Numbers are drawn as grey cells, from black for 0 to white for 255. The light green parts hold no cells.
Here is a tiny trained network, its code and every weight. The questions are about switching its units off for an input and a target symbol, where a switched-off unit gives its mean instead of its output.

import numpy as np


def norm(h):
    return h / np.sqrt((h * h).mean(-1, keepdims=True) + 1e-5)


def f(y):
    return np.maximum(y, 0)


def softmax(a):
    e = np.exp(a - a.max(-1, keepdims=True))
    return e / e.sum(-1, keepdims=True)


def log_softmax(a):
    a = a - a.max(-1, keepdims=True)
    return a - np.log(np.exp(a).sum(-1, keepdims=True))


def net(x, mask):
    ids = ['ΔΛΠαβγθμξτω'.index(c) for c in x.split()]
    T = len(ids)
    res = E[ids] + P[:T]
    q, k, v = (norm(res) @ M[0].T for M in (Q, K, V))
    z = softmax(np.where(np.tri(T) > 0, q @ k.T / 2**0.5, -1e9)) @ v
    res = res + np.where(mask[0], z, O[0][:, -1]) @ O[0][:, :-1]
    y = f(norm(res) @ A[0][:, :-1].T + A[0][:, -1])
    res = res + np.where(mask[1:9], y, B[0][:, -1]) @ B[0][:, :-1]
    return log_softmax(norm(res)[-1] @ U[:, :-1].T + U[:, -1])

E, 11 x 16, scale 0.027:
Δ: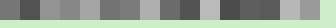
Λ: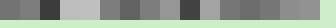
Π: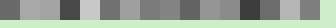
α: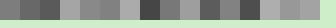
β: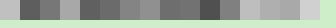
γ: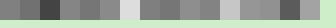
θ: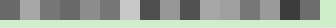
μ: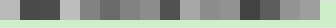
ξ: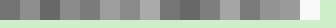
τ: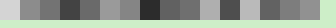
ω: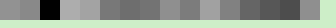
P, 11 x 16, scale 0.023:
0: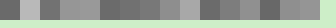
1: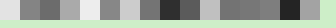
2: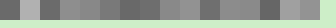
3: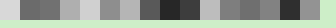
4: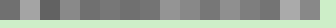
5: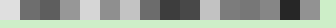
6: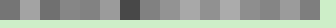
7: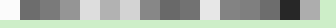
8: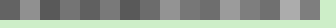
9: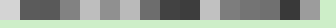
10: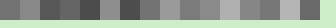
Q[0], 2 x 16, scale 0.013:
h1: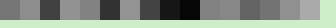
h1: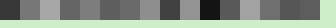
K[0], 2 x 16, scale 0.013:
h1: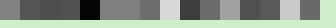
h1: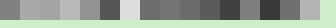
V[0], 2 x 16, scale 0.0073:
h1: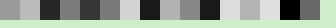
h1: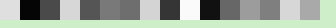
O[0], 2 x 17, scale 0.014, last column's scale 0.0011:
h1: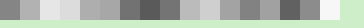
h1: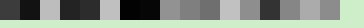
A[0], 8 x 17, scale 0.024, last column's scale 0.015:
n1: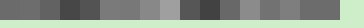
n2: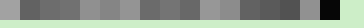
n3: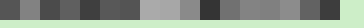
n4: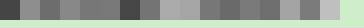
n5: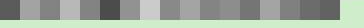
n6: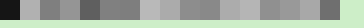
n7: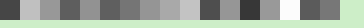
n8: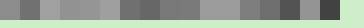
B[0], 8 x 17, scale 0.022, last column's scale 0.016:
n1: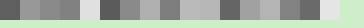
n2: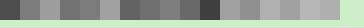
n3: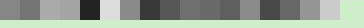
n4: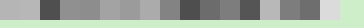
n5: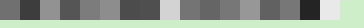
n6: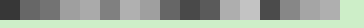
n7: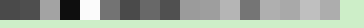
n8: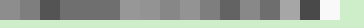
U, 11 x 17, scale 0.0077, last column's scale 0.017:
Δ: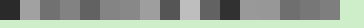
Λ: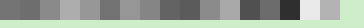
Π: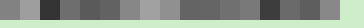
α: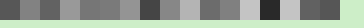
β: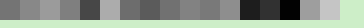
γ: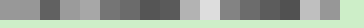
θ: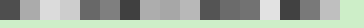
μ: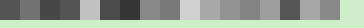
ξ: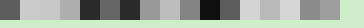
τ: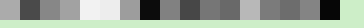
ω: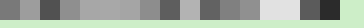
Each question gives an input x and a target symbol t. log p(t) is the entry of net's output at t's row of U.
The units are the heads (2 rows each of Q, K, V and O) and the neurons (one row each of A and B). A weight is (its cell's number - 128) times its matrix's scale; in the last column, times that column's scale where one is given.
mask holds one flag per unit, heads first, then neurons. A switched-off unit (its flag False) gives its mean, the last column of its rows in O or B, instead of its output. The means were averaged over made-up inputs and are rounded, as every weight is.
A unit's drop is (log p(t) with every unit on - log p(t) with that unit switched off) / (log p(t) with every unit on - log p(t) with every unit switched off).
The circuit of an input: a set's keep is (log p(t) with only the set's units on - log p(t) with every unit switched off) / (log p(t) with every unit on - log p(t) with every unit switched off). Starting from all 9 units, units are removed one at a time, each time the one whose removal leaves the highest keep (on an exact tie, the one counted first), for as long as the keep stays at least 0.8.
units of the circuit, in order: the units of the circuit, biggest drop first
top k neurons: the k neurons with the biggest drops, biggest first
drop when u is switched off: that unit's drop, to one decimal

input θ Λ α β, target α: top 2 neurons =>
n8, n4
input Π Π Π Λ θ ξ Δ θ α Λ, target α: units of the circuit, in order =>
n8, h1
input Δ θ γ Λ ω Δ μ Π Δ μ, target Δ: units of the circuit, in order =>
h1, n1, n3
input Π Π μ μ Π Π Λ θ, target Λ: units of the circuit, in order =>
h1, n5, n8
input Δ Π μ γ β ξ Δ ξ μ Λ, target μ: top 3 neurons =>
n1, n3, n5
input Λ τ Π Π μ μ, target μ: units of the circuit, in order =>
h1, n1, n3
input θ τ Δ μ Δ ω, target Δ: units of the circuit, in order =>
n1, h1, n3
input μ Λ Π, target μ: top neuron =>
n7
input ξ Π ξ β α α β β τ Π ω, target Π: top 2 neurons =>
n1, n7
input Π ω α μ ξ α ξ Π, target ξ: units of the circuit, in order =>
n2, h1
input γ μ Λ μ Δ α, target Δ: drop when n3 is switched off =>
0.4
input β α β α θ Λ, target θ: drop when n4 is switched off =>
0.0
